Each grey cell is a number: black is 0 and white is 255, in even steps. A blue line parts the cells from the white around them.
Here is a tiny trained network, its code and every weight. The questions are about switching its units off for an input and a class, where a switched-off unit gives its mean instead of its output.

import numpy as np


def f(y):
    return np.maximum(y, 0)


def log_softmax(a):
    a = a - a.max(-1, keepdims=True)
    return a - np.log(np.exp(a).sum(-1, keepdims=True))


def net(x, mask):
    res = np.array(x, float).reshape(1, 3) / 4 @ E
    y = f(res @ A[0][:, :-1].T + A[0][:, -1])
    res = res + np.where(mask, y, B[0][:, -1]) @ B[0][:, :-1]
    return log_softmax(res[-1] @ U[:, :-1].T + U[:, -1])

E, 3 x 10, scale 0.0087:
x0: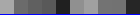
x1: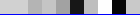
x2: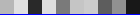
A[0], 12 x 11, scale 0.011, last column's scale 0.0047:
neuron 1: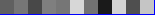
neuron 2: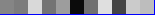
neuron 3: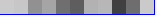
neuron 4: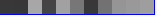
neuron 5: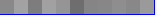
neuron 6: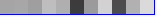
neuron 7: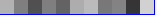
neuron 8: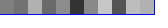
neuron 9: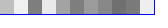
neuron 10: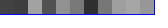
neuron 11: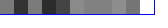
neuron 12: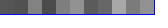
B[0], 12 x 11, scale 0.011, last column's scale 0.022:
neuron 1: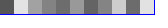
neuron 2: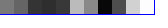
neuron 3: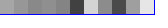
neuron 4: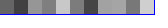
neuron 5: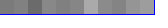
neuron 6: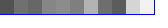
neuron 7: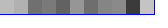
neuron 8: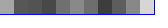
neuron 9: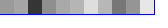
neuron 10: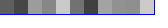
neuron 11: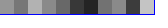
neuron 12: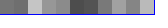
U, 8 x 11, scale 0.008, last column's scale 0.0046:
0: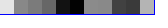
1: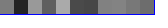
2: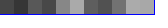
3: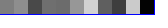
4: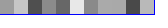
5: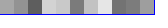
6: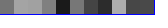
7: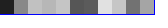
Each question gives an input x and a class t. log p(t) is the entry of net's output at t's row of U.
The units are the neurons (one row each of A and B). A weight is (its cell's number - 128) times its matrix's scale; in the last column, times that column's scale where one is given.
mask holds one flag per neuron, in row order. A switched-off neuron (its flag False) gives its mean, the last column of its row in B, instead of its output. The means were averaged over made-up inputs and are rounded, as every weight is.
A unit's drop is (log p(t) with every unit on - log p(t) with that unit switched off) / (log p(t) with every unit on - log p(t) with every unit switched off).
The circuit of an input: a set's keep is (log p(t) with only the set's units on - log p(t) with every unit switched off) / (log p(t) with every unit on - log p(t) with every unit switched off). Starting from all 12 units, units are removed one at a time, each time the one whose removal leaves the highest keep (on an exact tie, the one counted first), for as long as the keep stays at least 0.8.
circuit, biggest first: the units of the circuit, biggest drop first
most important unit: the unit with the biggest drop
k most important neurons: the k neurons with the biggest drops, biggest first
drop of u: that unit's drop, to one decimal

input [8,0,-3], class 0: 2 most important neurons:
(neuron 1; neuron 2)
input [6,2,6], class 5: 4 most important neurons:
(neuron 2; neuron 3; neuron 9; neuron 8)
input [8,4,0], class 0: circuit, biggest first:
(neuron 2; neuron 7)
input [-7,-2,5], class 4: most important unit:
neuron 3
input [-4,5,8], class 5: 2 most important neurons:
(neuron 2; neuron 9)
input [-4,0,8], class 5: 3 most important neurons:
(neuron 2; neuron 9; neuron 8)
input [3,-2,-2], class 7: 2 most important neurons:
(neuron 2; neuron 8)
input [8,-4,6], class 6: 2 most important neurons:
(neuron 9; neuron 11)
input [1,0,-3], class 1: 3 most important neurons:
(neuron 6; neuron 9; neuron 2)
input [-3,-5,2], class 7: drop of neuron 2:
0.5
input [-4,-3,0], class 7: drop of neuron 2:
0.2
